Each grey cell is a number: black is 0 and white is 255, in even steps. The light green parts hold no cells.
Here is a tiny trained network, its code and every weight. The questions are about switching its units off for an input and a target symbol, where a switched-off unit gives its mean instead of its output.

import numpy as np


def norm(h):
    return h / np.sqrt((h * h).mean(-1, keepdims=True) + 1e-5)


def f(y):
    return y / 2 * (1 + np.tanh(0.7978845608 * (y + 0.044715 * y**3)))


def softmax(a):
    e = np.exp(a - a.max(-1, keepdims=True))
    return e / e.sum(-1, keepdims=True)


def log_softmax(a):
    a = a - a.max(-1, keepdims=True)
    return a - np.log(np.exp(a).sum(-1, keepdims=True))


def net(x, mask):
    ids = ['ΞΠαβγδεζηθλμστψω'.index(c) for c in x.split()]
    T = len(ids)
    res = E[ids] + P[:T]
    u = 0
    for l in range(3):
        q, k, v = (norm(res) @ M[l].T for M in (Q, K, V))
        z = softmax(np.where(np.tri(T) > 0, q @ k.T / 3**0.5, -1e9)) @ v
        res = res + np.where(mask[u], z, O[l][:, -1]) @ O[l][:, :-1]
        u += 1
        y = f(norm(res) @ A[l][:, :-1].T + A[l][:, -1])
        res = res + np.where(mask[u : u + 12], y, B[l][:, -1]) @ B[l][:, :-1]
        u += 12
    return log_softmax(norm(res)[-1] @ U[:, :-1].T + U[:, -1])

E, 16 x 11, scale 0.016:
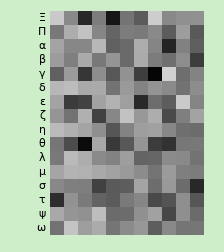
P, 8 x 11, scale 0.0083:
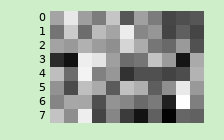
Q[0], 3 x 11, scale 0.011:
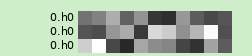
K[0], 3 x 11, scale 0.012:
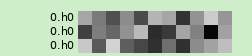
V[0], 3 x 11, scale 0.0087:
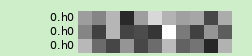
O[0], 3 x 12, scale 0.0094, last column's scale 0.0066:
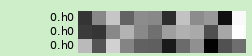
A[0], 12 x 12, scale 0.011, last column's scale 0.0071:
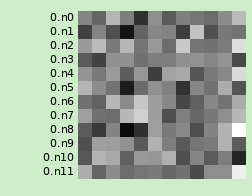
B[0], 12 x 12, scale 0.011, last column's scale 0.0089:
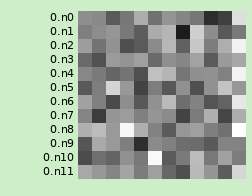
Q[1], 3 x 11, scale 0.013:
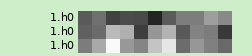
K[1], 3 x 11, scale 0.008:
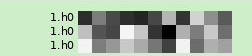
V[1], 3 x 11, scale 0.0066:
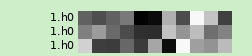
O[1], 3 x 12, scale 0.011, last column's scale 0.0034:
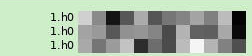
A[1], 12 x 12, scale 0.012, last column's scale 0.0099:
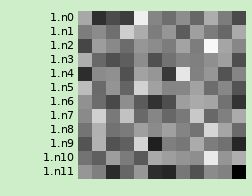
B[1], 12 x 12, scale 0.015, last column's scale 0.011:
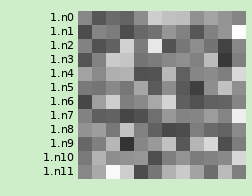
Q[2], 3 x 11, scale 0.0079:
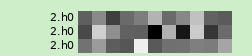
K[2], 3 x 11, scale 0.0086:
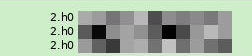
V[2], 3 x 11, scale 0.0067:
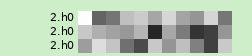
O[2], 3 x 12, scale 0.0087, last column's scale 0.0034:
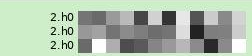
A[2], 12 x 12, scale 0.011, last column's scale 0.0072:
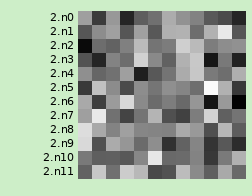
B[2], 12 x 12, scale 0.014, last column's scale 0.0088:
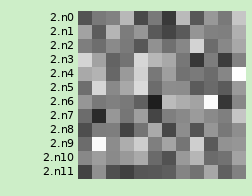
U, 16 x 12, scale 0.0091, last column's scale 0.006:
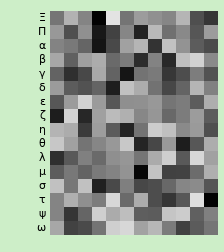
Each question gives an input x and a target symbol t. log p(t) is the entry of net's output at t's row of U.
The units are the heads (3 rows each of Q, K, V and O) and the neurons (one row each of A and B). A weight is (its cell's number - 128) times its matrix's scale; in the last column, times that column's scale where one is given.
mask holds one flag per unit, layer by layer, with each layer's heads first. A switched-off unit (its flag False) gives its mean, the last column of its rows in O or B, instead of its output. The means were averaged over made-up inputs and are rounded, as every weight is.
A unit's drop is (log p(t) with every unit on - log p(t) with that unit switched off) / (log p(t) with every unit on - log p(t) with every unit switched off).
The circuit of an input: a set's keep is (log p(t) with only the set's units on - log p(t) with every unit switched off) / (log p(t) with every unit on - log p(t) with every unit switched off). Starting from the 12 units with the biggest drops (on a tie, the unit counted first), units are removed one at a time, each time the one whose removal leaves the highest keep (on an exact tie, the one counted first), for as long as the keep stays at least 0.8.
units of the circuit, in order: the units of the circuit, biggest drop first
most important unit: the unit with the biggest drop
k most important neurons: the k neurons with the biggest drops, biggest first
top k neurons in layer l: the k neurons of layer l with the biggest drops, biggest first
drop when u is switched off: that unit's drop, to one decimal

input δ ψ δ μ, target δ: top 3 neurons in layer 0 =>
0.n6, 0.n9, 0.n3
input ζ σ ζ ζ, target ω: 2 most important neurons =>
2.n3, 1.n4
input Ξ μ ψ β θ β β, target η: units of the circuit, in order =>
0.h0, 2.n6
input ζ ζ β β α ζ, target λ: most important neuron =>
0.n3
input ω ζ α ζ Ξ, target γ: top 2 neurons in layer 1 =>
1.n1, 1.n7
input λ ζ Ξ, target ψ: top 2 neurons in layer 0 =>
0.n6, 0.n0
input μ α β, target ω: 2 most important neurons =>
0.n8, 0.n2
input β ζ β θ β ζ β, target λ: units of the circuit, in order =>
0.h0, 2.n2, 1.n4
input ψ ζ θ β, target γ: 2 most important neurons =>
0.n2, 1.n4
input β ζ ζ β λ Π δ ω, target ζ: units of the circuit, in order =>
0.h0, 1.n4
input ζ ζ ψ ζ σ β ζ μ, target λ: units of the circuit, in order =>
0.h0, 1.n4
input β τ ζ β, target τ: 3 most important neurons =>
0.n0, 1.n10, 1.n7
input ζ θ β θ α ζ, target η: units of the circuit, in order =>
0.h0, 2.n6
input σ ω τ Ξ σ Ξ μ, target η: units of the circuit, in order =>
1.h0
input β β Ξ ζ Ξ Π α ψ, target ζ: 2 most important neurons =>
1.n10, 1.n2
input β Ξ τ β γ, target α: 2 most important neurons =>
0.n1, 1.n7
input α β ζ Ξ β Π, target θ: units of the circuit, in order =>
0.h0, 0.n0
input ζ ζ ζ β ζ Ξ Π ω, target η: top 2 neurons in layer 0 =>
0.n4, 0.n6
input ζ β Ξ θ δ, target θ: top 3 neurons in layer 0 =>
0.n11, 0.n3, 0.n8
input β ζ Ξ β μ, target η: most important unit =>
0.n8
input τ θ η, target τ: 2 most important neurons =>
0.n6, 0.n2
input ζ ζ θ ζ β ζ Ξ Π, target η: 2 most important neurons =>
0.n6, 2.n4
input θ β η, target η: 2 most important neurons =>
2.n6, 2.n9
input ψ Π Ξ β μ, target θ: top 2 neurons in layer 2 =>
2.n9, 2.n4
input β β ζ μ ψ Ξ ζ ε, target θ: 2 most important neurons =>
2.n9, 1.n4
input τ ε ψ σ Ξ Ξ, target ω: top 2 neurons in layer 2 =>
2.n3, 2.n4
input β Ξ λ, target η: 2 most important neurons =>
1.n7, 2.n4
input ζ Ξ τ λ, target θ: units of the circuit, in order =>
0.h0
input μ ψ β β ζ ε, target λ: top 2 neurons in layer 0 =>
0.n3, 0.n4
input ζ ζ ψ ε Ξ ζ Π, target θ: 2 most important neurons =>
0.n0, 2.n9
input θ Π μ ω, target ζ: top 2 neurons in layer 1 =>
1.n2, 1.n4
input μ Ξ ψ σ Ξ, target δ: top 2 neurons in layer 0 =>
0.n0, 0.n2
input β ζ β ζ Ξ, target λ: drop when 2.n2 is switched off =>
0.2
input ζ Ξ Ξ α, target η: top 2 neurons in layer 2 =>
2.n0, 2.n9
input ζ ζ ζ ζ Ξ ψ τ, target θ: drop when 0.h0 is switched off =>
1.0
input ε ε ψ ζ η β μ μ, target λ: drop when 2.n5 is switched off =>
0.0
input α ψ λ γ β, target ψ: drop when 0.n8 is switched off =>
0.1
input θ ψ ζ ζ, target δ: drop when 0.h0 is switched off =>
0.8
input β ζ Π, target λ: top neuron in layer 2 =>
2.n2
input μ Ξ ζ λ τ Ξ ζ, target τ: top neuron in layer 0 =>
0.n8
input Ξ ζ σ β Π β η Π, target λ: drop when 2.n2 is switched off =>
0.2
